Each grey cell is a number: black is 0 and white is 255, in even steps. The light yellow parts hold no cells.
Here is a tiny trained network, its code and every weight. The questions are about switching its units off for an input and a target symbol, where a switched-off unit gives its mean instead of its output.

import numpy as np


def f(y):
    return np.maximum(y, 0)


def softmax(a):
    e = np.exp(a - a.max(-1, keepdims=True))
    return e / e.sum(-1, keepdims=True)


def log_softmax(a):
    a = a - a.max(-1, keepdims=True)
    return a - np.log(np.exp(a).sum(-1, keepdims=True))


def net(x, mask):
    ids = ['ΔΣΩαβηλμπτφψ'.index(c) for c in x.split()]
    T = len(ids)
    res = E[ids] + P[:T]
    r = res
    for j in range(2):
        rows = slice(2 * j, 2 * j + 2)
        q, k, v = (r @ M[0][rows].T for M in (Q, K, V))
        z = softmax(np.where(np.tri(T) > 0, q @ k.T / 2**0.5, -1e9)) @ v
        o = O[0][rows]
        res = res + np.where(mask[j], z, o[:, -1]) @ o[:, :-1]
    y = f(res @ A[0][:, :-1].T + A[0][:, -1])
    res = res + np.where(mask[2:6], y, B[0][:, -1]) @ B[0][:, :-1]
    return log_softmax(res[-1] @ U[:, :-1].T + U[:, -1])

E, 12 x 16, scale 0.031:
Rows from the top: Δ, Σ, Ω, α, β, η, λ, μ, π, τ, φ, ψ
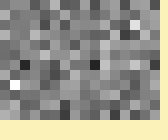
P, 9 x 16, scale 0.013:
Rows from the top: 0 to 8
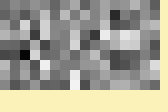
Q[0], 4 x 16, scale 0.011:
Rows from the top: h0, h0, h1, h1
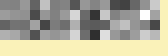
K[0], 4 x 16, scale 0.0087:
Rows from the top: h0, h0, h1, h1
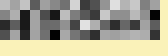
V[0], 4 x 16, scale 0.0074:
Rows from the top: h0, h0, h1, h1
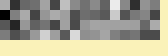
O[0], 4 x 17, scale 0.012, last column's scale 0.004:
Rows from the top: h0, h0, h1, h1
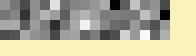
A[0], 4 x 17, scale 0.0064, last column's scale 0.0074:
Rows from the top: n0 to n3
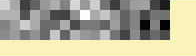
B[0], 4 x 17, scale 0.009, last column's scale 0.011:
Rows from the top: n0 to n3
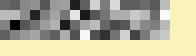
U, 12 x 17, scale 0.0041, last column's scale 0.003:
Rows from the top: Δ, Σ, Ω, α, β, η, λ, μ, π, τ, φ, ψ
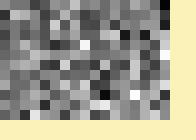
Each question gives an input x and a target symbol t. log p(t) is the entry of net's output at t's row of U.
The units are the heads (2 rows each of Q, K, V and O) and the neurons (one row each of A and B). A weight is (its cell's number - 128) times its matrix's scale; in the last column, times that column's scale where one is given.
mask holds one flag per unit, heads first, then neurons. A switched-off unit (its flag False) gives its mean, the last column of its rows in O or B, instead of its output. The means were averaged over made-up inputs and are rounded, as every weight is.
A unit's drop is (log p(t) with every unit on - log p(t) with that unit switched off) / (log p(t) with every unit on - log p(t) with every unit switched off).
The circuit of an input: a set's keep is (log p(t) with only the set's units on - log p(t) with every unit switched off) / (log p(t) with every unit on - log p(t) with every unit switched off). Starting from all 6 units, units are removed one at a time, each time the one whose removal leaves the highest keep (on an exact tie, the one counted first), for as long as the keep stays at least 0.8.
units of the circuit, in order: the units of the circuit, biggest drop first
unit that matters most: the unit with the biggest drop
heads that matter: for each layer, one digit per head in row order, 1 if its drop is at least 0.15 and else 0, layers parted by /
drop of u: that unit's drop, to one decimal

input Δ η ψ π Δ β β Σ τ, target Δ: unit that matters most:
h1
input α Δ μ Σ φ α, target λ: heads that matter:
11
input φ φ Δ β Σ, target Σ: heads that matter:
11
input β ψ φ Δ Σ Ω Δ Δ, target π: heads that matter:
11
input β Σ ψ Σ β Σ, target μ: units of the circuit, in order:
[n2; h0]
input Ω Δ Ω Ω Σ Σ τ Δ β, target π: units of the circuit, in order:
[n3; h0; h1]
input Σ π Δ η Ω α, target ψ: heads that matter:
10
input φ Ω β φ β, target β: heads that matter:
10
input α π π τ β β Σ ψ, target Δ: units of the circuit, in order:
[n1; h1]
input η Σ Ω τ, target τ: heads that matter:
01
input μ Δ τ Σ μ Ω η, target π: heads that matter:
11
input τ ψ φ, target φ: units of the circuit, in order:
[n0; h0]
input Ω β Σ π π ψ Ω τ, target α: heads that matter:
01
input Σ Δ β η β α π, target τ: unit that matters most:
h1
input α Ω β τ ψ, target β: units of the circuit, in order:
[h0; n2]
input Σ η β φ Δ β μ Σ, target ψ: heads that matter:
10
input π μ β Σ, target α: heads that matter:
01
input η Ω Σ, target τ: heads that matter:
01
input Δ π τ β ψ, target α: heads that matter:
11
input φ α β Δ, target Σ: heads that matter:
11
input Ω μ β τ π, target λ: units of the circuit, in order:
[h0]
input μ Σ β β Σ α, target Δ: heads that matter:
01
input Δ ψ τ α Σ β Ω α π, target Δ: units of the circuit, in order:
[h1; n1]
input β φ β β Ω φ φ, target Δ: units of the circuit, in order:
[n1; h1]
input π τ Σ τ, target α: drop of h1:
0.9
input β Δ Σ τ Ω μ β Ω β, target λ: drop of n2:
0.1
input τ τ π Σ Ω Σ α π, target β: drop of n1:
0.1
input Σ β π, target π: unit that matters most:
n3
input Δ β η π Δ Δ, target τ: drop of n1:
0.0
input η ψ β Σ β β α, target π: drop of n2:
0.0
